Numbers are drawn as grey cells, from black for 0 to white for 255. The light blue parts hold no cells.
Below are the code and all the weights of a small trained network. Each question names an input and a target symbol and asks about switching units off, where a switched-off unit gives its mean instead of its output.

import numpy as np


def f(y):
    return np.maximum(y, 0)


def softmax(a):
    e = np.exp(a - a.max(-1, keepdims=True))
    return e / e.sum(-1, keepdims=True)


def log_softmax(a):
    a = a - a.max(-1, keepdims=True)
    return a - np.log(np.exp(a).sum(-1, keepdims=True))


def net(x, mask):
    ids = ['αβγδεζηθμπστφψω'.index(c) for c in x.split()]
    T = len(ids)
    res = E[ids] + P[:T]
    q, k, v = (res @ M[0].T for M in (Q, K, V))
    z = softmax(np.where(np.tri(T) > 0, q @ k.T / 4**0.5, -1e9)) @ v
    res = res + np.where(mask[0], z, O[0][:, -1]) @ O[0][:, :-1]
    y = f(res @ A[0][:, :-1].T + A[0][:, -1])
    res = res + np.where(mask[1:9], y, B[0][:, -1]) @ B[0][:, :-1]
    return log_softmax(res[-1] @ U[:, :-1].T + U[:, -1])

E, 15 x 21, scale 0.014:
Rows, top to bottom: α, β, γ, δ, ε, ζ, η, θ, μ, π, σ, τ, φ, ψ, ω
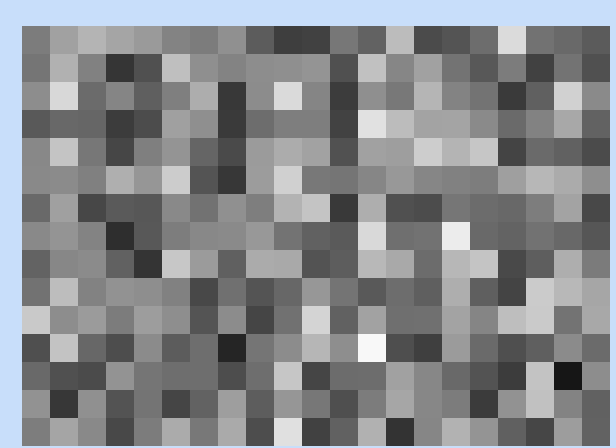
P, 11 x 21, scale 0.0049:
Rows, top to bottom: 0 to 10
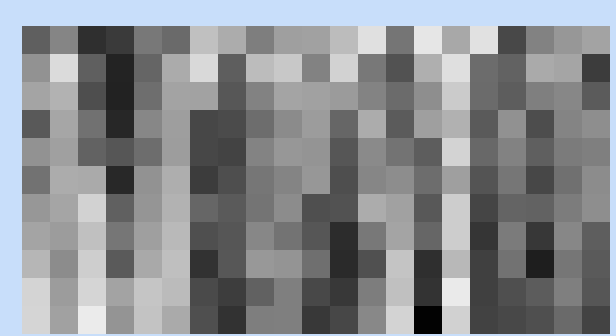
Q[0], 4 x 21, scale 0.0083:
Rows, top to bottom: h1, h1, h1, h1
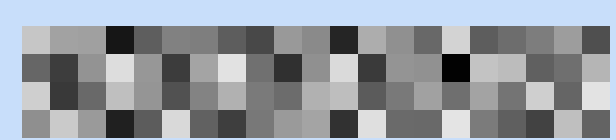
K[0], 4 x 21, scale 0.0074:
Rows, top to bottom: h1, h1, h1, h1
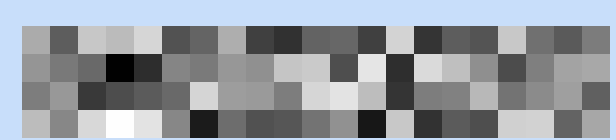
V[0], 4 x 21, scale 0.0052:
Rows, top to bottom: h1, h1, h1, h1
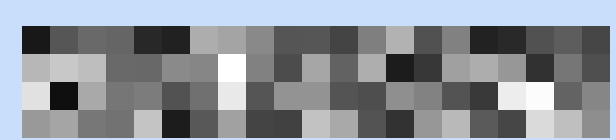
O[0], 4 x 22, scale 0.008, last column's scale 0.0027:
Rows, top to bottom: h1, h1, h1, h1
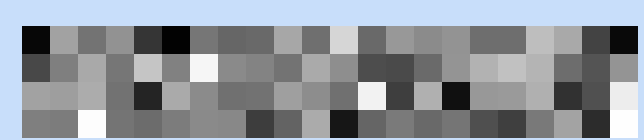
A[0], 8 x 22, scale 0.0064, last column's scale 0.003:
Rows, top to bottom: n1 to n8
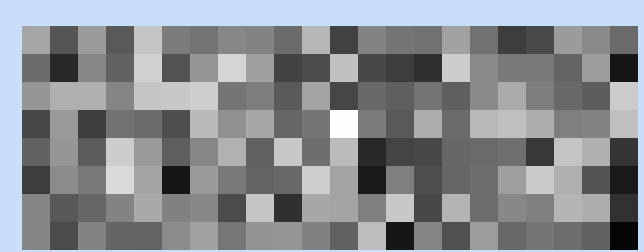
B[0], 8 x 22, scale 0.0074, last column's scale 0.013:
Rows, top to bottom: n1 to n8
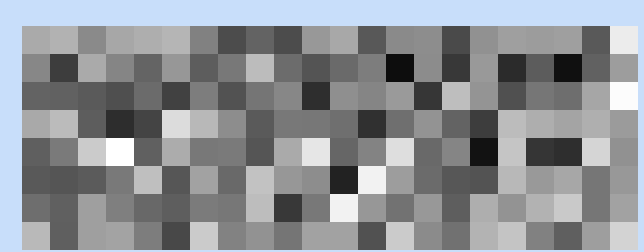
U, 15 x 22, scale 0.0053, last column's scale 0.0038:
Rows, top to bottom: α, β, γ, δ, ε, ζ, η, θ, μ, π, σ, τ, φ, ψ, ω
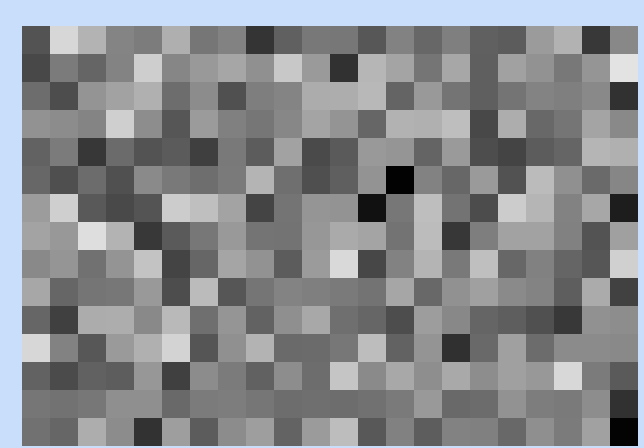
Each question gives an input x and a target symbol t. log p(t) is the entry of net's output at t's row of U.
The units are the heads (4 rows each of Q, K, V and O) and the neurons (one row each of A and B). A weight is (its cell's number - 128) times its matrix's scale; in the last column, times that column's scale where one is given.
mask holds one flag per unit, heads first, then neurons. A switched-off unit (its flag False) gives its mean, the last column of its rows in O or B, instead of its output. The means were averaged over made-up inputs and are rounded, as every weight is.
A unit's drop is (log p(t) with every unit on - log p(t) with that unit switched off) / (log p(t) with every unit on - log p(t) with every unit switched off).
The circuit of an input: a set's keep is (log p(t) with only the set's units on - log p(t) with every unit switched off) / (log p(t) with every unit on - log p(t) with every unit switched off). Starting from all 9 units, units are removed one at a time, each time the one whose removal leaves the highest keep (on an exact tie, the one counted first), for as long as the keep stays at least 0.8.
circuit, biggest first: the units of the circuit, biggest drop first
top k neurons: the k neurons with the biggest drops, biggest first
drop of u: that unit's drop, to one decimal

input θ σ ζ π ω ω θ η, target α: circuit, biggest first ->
[h1 n1]
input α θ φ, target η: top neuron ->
[n4]
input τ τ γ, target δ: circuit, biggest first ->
[h1 n5]
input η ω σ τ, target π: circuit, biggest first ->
[h1 n3 n8]
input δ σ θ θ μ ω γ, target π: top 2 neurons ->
[n3 n8]
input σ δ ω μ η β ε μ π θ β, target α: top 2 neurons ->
[n1 n8]
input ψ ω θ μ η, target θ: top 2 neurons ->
[n3 n8]
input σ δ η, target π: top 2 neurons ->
[n3 n8]
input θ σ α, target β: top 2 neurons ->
[n6 n1]
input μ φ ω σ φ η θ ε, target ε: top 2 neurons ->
[n1 n8]
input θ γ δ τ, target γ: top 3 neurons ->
[n5 n7 n6]
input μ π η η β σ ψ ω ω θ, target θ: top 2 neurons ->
[n3 n8]
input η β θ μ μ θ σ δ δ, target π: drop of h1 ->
1.4
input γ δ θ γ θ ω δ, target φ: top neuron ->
[n7]
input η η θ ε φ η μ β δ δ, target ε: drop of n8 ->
0.1
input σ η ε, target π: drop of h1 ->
1.2
